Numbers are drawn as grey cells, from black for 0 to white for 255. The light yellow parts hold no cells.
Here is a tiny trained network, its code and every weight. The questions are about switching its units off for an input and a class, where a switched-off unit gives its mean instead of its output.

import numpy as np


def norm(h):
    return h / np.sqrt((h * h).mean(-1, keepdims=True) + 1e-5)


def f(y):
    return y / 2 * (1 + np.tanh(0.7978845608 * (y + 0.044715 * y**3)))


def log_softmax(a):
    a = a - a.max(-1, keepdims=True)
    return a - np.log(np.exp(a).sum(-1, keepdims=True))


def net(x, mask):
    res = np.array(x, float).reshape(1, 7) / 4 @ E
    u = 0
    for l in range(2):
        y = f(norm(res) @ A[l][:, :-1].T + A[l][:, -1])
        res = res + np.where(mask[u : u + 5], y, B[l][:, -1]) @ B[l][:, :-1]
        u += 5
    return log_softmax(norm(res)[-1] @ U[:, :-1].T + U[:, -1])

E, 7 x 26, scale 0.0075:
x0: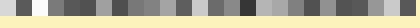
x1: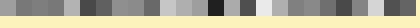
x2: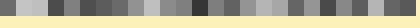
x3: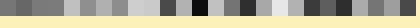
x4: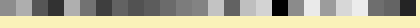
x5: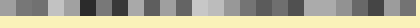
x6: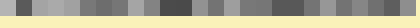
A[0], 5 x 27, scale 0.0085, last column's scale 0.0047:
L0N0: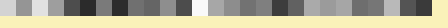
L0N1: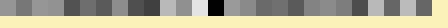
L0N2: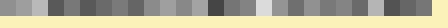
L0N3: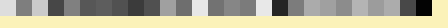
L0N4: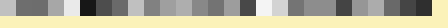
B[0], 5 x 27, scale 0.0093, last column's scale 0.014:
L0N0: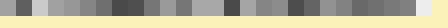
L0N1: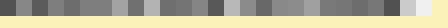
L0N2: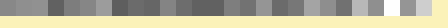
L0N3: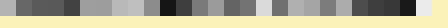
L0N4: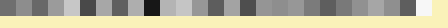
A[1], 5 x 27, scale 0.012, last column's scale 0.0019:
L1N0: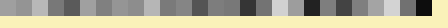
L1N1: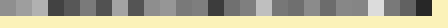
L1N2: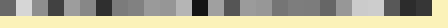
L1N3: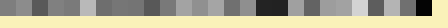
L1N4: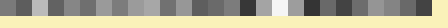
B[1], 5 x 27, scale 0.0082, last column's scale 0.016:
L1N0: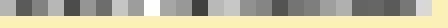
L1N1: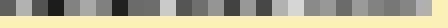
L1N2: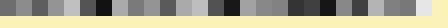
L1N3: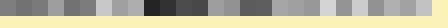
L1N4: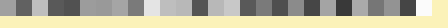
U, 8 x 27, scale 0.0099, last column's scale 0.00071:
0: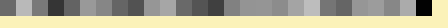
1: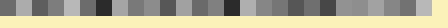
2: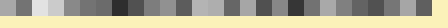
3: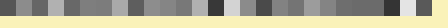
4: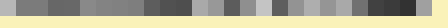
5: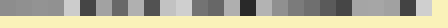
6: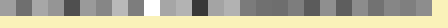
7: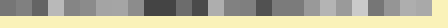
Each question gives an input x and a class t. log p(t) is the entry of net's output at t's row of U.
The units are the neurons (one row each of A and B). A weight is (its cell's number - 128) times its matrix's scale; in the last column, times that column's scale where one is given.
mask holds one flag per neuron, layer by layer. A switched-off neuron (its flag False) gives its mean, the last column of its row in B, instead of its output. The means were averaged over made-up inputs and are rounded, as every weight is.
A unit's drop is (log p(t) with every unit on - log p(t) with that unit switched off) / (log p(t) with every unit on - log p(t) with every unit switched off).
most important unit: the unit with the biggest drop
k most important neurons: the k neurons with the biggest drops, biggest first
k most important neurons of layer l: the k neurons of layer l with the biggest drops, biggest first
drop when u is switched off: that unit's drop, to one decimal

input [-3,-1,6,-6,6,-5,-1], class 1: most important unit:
L1N2
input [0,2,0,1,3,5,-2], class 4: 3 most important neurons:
[L0N3; L0N0; L1N4]
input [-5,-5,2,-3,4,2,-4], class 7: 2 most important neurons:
[L1N3; L0N3]
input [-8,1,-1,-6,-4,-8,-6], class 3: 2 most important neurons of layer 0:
[L0N2; L0N1]
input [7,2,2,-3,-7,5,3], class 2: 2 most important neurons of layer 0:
[L0N0; L0N1]
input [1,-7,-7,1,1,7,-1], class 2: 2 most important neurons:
[L0N0; L0N2]
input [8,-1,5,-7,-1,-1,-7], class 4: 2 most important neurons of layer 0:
[L0N3; L0N0]
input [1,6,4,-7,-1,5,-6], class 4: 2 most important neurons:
[L0N3; L0N0]
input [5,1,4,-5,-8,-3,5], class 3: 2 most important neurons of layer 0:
[L0N1; L0N3]
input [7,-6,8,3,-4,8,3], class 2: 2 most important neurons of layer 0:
[L0N0; L0N3]
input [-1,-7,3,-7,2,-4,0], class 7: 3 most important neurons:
[L0N3; L1N3; L1N2]
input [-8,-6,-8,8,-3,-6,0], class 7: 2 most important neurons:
[L1N3; L1N4]
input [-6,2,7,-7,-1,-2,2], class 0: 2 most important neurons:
[L1N1; L0N2]
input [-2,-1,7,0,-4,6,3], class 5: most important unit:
L1N0
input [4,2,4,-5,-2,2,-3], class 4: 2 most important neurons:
[L0N3; L0N0]
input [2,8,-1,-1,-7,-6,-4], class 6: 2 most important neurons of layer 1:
[L1N4; L1N0]
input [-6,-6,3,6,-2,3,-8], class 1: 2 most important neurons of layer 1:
[L1N2; L1N4]
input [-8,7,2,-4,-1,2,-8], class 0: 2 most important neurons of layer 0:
[L0N1; L0N2]
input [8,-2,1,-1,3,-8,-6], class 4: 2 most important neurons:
[L0N3; L0N1]
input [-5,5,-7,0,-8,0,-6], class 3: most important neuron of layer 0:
[L0N1]
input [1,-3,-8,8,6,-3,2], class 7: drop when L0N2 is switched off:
0.0
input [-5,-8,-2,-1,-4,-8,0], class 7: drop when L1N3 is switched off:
0.1
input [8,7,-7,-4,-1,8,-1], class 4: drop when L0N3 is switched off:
1.5
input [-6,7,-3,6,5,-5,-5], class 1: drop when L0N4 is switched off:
-0.1
